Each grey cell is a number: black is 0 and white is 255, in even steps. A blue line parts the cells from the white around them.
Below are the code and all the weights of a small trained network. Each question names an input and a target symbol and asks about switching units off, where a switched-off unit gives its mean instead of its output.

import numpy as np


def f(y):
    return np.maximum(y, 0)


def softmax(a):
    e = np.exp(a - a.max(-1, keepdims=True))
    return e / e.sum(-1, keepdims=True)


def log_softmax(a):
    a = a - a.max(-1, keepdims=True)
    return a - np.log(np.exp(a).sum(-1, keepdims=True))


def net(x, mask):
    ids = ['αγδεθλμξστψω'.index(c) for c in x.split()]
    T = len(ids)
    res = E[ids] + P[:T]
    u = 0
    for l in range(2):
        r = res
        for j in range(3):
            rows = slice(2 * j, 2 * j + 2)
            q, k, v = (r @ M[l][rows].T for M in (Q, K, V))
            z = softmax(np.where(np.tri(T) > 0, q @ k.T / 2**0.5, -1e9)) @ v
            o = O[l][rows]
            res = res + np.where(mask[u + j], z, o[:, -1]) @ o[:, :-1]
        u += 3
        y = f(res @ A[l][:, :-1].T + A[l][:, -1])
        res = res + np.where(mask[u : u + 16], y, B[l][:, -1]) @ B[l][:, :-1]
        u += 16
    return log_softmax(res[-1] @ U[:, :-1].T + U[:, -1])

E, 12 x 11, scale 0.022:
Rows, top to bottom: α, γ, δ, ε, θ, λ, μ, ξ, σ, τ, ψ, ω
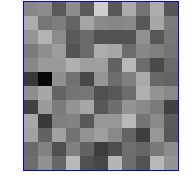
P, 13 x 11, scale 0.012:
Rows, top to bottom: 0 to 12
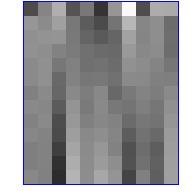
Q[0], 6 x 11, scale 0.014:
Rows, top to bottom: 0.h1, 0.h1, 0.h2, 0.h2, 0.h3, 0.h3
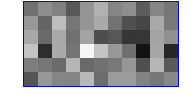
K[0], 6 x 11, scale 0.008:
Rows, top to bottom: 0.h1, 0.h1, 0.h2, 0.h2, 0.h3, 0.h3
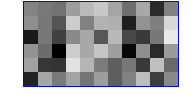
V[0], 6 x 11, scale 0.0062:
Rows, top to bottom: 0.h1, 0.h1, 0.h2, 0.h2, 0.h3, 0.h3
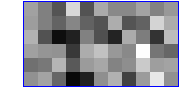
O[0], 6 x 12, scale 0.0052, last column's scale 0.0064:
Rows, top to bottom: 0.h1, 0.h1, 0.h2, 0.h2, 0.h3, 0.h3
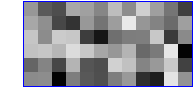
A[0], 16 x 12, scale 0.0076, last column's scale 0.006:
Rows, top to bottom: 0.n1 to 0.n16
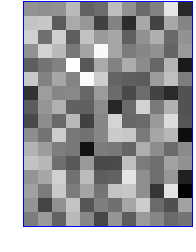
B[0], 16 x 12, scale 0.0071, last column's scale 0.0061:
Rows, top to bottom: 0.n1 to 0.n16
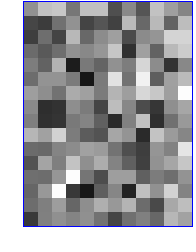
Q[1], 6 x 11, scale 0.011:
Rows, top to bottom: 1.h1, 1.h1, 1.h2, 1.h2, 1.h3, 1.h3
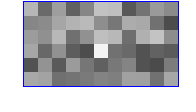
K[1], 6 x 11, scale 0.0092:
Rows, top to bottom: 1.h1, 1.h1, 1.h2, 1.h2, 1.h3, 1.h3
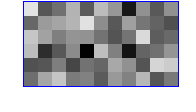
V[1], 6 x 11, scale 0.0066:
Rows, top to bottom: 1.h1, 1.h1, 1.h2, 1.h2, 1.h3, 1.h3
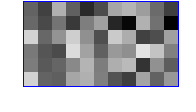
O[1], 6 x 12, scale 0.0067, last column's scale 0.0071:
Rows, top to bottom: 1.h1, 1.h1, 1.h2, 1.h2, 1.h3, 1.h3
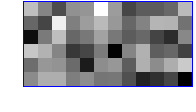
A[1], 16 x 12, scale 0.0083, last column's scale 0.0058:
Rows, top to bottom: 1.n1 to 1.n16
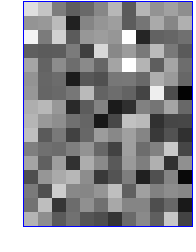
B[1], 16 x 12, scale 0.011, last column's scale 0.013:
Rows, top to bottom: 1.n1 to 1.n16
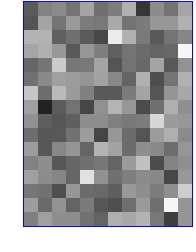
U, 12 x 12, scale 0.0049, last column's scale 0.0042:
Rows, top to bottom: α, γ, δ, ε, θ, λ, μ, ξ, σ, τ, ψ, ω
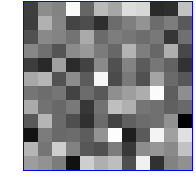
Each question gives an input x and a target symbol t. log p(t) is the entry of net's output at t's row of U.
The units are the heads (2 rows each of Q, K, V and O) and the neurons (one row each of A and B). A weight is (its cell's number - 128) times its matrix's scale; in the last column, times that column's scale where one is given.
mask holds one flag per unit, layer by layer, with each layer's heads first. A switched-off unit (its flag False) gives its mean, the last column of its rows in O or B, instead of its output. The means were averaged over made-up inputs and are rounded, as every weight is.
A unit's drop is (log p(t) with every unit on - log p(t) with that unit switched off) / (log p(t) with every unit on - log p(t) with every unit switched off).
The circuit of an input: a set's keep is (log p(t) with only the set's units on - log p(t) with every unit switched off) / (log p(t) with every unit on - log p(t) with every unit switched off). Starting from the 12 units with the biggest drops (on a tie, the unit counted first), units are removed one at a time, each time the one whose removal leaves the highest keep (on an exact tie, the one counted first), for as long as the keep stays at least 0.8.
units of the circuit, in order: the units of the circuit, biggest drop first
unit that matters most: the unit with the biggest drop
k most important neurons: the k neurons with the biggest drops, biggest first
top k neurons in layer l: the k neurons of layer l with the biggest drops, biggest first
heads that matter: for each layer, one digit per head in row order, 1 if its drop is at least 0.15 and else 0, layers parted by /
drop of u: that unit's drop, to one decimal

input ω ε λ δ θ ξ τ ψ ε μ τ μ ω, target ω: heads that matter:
010 / 000
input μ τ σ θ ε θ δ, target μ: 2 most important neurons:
1.n9, 0.n2
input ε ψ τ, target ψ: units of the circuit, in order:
0.h2, 1.n7
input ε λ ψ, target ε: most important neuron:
0.n14
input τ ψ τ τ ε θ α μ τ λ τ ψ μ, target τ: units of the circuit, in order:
1.h2, 0.n7, 0.h1
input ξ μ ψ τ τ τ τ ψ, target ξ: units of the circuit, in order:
1.h2, 1.n8, 1.n16, 0.h3
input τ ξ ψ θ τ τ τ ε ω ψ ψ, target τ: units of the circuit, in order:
1.h2, 0.n7, 0.h1
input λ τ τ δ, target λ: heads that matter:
000 / 100
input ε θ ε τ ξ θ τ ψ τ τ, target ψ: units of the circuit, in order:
0.h2, 1.n7, 1.h1
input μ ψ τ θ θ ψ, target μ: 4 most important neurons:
1.n9, 0.n12, 1.n16, 1.n13
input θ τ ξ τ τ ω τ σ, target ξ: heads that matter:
000 / 001
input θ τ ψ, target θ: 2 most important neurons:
1.n8, 0.n13
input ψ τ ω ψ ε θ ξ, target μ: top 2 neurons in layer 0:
0.n7, 0.n11
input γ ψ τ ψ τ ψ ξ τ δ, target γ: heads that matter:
101 / 111
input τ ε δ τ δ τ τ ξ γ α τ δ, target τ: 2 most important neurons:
0.n7, 1.n7
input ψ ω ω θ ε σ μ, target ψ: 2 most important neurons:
1.n7, 0.n11
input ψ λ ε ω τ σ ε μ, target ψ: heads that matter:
010 / 110
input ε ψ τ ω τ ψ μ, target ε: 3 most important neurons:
0.n14, 1.n15, 0.n10
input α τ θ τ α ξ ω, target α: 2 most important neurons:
1.n16, 0.n9
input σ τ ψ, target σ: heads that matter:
000 / 111
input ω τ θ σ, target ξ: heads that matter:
010 / 000
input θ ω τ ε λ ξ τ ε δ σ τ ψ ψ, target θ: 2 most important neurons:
0.n13, 1.n8
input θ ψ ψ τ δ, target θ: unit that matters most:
1.h2
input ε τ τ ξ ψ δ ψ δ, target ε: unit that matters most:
1.h1
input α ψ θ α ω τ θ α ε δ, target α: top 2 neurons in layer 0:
0.n2, 0.n7
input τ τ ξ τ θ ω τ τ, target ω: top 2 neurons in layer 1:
1.n12, 1.n6
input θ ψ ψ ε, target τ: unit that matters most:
1.n2
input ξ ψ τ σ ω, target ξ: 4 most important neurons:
1.n8, 1.n16, 0.n7, 0.n9
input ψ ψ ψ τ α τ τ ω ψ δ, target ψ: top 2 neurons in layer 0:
0.n11, 0.n2
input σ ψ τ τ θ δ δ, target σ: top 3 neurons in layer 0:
0.n10, 0.n2, 0.n12
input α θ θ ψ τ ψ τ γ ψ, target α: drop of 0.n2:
0.1
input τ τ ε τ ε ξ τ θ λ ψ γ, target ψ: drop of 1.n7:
0.5
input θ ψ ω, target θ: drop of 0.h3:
0.4
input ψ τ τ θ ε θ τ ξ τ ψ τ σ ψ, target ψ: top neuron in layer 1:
1.n7
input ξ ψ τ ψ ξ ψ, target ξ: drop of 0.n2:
0.0
